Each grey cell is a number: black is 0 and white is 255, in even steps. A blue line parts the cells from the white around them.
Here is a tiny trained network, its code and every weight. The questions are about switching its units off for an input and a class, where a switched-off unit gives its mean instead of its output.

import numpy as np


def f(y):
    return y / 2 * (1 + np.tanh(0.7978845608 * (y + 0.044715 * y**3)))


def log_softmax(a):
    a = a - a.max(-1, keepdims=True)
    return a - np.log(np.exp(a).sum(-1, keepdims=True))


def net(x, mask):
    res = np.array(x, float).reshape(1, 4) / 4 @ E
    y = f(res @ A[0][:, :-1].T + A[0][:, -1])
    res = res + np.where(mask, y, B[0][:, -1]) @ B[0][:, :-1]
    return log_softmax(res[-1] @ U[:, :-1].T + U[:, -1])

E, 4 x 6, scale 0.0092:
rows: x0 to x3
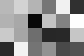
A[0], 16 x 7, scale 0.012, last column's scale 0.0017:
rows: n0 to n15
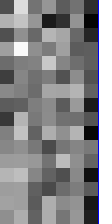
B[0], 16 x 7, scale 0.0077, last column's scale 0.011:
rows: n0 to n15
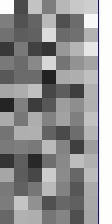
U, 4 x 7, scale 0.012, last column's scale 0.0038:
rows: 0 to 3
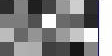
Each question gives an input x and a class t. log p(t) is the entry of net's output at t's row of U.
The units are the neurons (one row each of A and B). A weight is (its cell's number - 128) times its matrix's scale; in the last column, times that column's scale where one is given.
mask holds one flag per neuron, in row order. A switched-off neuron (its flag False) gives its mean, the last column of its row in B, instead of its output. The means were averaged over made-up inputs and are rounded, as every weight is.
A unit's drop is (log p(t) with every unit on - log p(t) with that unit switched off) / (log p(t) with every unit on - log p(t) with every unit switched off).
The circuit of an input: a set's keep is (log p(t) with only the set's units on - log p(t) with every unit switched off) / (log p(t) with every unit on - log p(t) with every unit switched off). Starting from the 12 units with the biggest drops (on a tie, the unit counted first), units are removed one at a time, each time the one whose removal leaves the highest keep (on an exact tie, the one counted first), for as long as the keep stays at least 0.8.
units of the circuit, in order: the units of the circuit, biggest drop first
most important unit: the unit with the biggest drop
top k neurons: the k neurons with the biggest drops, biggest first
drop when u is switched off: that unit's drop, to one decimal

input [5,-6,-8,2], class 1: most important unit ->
n2
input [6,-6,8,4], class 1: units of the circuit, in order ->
(n1; n12)
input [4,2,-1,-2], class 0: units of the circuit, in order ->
(n0; n11)
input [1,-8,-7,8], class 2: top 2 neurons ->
(n0; n8)
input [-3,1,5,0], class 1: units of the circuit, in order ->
(n3; n1)
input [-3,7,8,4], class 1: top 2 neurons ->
(n12; n1)
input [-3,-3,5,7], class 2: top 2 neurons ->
(n0; n5)
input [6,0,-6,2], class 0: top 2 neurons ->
(n3; n11)
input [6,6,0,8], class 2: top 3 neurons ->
(n0; n8; n7)
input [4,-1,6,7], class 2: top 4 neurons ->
(n0; n3; n2; n8)
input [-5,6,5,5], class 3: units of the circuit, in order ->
(n9; n15)
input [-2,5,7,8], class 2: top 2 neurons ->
(n0; n5)
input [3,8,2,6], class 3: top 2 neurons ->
(n9; n15)
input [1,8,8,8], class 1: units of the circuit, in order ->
(n12)
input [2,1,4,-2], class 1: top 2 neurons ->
(n0; n5)
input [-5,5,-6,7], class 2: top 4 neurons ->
(n0; n5; n8; n1)
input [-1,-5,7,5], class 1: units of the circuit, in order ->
(n1; n12)
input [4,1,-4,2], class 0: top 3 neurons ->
(n3; n1; n12)
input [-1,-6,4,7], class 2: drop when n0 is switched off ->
0.5
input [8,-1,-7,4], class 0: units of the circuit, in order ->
(n3)
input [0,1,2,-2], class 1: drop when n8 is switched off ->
0.2
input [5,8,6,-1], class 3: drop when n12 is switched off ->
0.0
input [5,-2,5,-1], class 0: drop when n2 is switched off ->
0.1
